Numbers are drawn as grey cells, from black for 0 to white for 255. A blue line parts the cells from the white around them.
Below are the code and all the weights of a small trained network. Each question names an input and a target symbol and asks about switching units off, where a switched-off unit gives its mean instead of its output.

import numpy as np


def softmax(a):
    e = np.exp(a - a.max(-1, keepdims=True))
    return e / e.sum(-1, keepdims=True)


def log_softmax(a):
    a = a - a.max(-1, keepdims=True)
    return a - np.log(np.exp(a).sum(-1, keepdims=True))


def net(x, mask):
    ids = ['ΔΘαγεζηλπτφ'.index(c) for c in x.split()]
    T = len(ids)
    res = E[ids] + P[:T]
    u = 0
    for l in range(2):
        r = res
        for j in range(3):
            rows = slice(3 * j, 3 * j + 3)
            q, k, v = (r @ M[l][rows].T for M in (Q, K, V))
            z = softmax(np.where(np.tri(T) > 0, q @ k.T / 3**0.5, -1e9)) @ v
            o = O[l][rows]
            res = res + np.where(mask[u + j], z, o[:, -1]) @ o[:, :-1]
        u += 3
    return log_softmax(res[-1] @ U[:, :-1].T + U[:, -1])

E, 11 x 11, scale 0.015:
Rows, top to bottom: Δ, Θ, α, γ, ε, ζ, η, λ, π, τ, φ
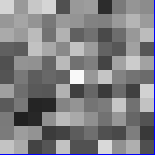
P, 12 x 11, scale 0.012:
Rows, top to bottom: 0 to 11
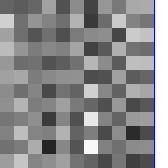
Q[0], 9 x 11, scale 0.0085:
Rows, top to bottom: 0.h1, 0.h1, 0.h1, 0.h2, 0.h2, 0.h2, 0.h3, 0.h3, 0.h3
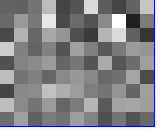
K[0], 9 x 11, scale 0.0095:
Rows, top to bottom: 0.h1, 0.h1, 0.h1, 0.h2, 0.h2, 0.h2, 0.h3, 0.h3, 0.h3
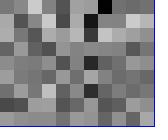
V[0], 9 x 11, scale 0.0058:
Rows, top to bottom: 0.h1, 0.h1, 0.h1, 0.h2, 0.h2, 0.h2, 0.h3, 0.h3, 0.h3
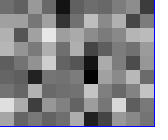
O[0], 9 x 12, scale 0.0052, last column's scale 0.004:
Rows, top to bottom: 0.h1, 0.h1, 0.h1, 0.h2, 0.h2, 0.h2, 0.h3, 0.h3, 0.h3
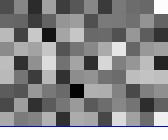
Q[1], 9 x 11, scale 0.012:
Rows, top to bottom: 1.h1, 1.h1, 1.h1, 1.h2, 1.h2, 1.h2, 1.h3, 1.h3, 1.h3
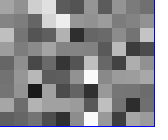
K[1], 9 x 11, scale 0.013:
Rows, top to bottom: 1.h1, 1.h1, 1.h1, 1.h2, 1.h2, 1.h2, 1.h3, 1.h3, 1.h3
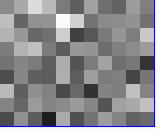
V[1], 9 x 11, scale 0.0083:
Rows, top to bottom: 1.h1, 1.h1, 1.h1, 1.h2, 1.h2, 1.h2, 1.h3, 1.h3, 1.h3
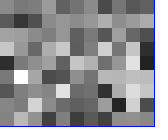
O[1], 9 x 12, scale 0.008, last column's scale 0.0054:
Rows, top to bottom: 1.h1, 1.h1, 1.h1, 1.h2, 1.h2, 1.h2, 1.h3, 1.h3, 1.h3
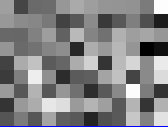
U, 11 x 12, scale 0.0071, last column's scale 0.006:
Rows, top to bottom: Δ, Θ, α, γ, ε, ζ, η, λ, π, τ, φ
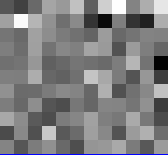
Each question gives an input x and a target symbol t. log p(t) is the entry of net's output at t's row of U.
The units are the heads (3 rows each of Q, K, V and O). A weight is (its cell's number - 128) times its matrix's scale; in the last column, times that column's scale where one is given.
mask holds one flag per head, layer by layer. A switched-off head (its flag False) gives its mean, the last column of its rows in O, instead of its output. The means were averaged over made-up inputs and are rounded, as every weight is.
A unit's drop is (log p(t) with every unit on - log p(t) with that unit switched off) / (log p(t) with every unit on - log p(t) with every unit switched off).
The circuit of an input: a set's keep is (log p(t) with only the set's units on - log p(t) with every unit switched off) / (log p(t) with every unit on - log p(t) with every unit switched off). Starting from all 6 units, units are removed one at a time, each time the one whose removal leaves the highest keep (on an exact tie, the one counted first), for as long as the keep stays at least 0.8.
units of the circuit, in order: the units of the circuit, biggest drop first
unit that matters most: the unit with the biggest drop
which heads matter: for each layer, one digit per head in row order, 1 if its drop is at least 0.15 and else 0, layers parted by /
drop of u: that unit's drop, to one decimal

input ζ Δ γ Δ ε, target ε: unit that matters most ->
0.h2
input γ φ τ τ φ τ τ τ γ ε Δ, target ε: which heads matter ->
010 / 001
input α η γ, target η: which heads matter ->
000 / 010
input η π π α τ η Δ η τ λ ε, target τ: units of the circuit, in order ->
0.h1, 1.h3
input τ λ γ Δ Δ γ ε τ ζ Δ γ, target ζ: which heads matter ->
000 / 001
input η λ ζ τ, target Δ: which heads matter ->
000 / 100
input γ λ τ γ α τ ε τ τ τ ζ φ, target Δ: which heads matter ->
100 / 101
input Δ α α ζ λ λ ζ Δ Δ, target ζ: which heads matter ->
111 / 001
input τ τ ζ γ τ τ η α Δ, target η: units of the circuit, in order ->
1.h2, 0.h3
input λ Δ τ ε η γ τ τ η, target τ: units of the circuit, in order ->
1.h3, 0.h1
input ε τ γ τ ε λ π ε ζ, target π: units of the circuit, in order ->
1.h2, 1.h3
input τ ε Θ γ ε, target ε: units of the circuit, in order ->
0.h2, 1.h3, 0.h3
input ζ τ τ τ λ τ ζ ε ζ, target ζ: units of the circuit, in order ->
1.h3, 0.h2, 1.h1
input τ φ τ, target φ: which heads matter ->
000 / 010
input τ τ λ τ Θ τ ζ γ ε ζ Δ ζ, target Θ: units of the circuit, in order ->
1.h1, 0.h2
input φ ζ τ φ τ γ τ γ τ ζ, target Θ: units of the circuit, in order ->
1.h1, 0.h3
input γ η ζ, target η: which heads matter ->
000 / 110
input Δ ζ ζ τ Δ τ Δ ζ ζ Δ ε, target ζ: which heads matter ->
100 / 001
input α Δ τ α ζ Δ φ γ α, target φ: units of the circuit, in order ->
1.h2
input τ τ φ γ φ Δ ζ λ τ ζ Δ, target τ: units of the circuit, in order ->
0.h1, 1.h3, 0.h3
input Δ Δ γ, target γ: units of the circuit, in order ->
1.h3, 0.h1
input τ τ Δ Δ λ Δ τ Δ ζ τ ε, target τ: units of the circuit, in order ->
1.h3, 0.h1
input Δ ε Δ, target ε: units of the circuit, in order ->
1.h3
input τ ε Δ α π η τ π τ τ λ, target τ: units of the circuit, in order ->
0.h1, 1.h3
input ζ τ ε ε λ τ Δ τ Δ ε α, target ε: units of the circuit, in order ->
1.h3, 0.h2
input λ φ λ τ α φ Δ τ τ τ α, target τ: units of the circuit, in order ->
1.h3, 0.h1
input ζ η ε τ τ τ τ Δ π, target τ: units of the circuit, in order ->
0.h1, 1.h3
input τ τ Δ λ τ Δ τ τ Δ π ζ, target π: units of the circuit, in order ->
1.h2
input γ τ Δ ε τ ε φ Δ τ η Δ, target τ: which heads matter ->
100 / 001
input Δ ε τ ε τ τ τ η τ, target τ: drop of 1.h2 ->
0.1
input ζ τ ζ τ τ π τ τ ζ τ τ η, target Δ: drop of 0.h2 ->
0.1
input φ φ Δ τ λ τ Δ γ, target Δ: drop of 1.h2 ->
0.0
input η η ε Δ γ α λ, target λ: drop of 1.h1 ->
0.2
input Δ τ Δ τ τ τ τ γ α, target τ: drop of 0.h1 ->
0.5
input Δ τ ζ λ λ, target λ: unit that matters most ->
0.h3
